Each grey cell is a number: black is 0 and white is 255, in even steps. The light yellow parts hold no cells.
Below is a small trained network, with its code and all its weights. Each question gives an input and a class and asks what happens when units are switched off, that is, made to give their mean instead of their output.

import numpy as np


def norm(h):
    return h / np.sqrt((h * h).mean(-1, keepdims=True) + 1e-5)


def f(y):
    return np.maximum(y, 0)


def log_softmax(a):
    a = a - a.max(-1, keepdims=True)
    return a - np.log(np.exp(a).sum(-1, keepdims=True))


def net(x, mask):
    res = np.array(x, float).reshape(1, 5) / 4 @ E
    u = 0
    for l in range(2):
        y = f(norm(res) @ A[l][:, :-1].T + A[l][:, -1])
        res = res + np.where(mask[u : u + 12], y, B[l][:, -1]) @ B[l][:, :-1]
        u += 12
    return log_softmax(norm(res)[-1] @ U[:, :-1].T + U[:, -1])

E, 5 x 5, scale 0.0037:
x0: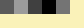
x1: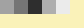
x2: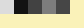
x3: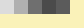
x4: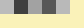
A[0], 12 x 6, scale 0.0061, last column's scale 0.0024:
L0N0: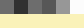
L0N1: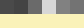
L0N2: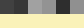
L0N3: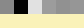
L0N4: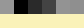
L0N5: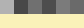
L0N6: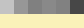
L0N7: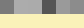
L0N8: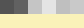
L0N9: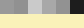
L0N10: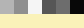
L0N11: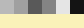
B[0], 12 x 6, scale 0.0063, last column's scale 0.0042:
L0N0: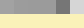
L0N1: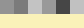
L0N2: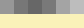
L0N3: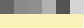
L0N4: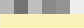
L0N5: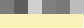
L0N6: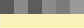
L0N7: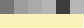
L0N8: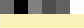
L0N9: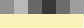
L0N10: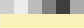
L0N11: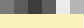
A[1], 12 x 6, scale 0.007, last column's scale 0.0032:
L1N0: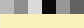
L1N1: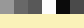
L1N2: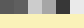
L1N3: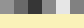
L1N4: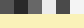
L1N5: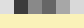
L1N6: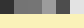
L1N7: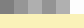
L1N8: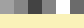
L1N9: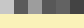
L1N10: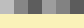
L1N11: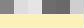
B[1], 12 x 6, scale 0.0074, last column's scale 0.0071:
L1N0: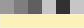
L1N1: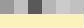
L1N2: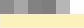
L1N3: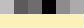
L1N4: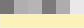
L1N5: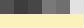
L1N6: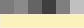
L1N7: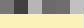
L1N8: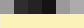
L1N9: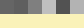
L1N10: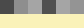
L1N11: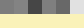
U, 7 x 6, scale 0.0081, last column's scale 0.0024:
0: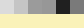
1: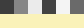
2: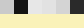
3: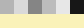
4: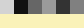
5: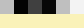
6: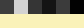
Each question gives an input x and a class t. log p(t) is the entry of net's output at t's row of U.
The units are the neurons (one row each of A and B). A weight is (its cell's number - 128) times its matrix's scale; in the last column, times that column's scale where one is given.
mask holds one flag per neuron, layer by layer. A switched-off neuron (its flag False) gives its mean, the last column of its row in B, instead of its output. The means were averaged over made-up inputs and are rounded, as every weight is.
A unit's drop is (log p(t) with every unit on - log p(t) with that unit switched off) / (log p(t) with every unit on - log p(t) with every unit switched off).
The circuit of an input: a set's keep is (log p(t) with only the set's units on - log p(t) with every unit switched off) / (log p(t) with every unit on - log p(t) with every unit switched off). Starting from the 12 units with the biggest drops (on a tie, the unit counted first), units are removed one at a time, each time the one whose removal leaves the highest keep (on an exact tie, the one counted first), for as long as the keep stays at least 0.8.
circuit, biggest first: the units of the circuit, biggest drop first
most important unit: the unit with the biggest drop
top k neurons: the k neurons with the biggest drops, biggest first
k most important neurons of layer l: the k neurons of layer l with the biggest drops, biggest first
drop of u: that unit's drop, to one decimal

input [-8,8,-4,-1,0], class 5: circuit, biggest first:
[L0N11 L1N8]
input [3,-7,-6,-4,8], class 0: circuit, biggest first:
[L0N10 L1N0]
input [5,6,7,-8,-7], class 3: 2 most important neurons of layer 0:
[L0N1 L0N11]
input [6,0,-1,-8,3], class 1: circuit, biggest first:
[L1N8 L1N5]
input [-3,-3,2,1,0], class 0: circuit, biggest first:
[L0N10]
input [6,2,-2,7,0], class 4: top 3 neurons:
[L1N0 L1N4 L1N2]
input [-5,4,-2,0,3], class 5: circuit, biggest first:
[L0N11 L1N3]
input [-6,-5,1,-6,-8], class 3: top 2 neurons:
[L1N1 L1N2]
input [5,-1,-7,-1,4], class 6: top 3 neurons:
[L1N11 L0N4 L1N4]
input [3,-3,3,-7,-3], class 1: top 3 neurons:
[L1N4 L1N0 L0N10]
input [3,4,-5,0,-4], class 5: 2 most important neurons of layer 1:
[L1N8 L1N4]
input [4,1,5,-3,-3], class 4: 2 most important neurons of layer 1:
[L1N5 L1N0]
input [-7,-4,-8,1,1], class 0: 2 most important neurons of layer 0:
[L0N10 L0N9]
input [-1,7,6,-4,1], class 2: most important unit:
L0N1
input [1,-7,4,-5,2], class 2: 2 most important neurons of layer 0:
[L0N2 L0N3]
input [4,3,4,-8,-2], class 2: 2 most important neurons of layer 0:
[L0N4 L0N1]
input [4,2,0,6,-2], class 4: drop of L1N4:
0.2
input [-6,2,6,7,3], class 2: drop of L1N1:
0.1
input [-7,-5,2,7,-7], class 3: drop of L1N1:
0.3
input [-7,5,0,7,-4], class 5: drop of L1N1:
0.0
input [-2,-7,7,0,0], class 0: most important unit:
L0N8
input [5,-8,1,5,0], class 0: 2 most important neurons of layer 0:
[L0N8 L0N10]
